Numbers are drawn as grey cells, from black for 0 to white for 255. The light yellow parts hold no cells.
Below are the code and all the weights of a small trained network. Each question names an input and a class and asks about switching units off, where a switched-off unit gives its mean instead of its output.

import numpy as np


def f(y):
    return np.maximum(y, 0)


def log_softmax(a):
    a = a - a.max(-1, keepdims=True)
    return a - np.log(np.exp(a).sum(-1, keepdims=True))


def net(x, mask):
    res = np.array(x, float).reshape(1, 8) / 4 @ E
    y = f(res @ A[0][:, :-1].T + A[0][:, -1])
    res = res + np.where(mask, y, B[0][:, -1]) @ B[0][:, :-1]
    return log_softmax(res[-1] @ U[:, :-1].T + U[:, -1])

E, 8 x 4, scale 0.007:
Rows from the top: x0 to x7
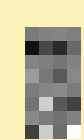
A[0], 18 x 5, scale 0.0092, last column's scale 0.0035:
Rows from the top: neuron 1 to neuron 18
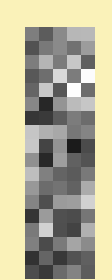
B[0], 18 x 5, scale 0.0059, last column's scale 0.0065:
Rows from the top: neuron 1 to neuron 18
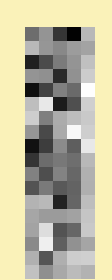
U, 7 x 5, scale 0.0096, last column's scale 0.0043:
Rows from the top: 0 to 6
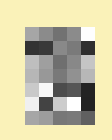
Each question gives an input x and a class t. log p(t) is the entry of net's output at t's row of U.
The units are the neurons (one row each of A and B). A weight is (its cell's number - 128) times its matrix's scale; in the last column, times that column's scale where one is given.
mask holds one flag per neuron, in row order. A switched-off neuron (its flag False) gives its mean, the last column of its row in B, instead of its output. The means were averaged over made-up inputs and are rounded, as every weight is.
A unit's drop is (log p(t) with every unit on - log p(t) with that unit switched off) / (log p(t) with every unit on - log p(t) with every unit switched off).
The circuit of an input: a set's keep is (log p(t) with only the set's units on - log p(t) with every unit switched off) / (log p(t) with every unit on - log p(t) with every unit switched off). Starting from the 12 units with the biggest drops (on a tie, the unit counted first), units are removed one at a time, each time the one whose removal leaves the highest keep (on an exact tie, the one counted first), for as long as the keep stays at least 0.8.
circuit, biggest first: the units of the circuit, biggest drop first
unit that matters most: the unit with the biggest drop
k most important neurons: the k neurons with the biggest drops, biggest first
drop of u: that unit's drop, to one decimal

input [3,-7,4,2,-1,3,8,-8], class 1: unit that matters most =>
neuron 9
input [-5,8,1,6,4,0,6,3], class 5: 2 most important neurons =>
[neuron 17; neuron 7]
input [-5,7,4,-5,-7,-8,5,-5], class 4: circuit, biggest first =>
[neuron 6; neuron 16]
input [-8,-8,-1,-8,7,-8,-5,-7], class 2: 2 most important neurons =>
[neuron 6; neuron 13]
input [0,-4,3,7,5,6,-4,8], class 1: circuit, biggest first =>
[neuron 5; neuron 3]
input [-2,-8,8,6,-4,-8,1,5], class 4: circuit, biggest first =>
[neuron 6; neuron 1]
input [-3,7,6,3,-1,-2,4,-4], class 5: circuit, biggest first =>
[neuron 17; neuron 7]
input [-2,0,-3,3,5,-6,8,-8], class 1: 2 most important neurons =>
[neuron 9; neuron 10]
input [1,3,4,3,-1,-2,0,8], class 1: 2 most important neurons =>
[neuron 5; neuron 3]
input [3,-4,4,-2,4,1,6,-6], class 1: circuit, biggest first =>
[neuron 9; neuron 6]
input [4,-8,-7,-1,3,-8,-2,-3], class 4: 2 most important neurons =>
[neuron 6; neuron 13]
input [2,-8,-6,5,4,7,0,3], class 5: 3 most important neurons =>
[neuron 8; neuron 6; neuron 1]
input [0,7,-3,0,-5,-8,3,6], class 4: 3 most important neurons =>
[neuron 6; neuron 1; neuron 16]
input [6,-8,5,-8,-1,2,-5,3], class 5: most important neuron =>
[neuron 8]
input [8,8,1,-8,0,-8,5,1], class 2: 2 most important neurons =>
[neuron 6; neuron 1]
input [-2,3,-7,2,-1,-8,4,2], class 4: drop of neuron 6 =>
0.3
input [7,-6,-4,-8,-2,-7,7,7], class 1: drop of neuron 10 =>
-0.1
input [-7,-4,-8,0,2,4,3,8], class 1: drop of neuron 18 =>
0.0
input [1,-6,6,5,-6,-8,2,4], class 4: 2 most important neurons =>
[neuron 6; neuron 1]
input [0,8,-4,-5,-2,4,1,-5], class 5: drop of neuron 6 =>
0.1
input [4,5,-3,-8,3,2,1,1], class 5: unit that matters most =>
neuron 17
